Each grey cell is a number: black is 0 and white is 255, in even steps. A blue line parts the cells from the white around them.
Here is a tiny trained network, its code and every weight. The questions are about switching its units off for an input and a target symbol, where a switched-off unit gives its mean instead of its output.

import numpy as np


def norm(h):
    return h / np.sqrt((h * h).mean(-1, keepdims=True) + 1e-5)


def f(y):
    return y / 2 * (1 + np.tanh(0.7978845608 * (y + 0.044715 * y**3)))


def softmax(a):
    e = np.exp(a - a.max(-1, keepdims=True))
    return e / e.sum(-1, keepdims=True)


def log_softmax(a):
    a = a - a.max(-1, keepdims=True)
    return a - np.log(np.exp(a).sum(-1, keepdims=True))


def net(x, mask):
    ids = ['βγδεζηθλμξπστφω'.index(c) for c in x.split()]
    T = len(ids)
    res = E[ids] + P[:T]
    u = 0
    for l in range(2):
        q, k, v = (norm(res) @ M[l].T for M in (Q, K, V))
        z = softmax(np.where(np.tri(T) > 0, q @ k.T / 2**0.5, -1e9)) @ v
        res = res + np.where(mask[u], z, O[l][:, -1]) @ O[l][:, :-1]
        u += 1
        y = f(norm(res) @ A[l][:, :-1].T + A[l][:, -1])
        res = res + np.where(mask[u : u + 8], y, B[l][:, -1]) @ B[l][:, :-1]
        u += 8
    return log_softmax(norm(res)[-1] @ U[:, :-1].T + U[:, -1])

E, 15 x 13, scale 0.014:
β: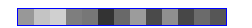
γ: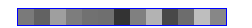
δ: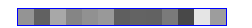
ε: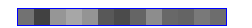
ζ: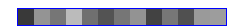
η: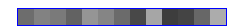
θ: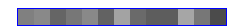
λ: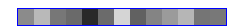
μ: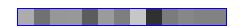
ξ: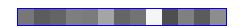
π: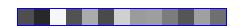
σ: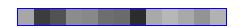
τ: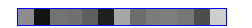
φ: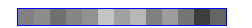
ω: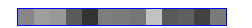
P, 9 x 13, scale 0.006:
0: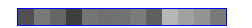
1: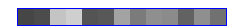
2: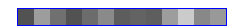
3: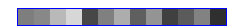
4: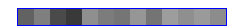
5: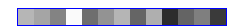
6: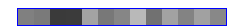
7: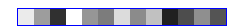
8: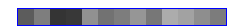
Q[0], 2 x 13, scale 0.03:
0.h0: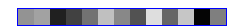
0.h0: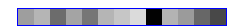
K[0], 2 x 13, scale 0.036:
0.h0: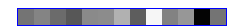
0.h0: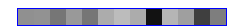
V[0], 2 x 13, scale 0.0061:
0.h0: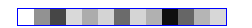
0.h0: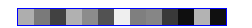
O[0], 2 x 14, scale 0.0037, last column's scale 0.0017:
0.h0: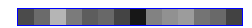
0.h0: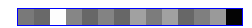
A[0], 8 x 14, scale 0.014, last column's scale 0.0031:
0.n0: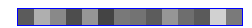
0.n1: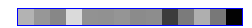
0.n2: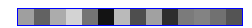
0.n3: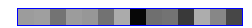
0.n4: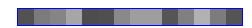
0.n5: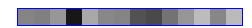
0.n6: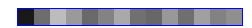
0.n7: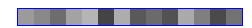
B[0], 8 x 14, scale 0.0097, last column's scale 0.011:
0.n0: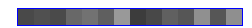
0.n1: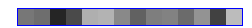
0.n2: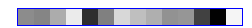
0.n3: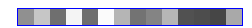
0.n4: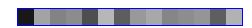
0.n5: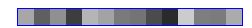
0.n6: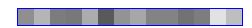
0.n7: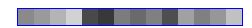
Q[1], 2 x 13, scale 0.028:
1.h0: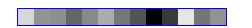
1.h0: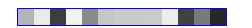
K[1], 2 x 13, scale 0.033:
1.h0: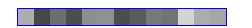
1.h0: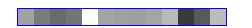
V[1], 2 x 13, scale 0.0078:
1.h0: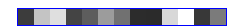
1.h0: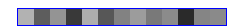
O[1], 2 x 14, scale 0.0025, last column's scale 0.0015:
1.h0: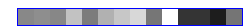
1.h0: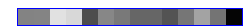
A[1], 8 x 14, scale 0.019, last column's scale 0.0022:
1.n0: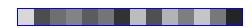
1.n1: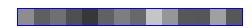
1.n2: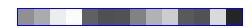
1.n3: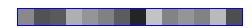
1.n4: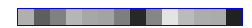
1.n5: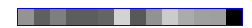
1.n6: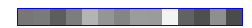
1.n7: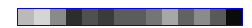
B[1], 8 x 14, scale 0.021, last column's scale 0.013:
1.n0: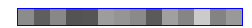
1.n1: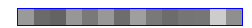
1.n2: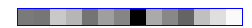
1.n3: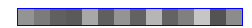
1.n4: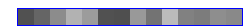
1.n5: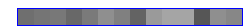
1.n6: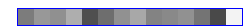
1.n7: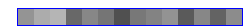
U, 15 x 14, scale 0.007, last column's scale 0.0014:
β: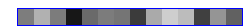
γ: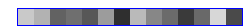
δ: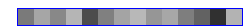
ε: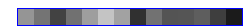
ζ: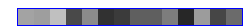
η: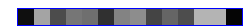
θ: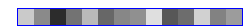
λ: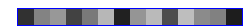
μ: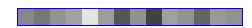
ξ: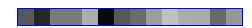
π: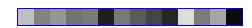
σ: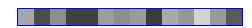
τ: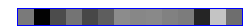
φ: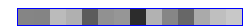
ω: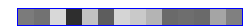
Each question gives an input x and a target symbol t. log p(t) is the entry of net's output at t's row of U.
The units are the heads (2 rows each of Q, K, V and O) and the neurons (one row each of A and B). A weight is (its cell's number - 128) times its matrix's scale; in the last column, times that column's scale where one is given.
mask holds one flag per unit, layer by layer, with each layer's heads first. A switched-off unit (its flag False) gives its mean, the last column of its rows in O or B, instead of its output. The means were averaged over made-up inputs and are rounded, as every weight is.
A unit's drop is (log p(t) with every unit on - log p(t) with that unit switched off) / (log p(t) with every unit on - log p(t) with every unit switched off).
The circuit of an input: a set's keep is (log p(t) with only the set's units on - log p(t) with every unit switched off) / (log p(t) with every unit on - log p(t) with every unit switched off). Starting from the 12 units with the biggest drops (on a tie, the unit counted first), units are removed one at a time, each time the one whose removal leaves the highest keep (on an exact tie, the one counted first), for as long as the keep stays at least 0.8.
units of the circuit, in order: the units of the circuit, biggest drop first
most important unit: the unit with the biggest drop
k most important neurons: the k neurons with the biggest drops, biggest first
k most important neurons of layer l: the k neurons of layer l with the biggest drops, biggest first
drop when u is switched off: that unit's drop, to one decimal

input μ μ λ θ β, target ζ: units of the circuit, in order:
[1.n7 0.n2]
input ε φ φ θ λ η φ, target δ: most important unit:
1.n2
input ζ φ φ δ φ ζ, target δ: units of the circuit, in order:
[0.n1 1.n2]
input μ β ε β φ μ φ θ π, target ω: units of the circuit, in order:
[1.n2 0.n5 0.n6]
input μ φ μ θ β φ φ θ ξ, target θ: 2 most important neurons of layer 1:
[1.n3 1.n1]
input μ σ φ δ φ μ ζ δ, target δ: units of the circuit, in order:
[0.n1 1.n2 0.h0]
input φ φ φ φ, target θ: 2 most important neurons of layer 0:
[0.n2 0.n4]
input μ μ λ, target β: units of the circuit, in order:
[1.n5 1.n2 0.n2]
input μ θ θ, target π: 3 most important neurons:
[0.n5 1.n2 0.n7]
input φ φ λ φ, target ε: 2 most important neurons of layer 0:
[0.n2 0.n3]
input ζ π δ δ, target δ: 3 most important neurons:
[0.n1 0.n3 1.n2]
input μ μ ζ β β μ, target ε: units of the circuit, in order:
[0.n1 1.n6]
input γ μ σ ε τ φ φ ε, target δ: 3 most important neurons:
[0.n1 0.n2 0.n6]
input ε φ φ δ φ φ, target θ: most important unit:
0.n2
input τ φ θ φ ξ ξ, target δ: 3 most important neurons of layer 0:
[0.n1 0.n2 0.n6]
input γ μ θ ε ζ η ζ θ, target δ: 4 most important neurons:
[0.n1 1.n2 0.n2 0.n7]
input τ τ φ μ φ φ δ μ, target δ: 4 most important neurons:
[0.n1 1.n2 0.n2 0.n5]
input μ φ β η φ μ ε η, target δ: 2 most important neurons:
[0.n1 0.n7]
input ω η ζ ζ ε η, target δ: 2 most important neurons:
[0.n1 0.n6]
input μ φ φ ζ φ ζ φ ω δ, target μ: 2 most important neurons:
[0.n5 0.n3]
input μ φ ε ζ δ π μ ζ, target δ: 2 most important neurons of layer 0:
[0.n1 0.n4]
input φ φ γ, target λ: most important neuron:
[1.n2]
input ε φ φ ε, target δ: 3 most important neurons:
[0.n1 0.n2 1.n2]
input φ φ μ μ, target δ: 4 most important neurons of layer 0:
[0.n1 0.n2 0.n7 0.n5]
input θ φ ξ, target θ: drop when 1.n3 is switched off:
0.7
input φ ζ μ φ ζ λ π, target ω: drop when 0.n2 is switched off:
0.0
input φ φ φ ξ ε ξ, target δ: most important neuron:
[0.n2]
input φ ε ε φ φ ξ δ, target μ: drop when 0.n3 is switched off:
0.3
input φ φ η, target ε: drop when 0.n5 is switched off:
0.1
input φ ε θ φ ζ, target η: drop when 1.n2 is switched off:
0.2
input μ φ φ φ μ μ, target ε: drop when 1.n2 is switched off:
0.2
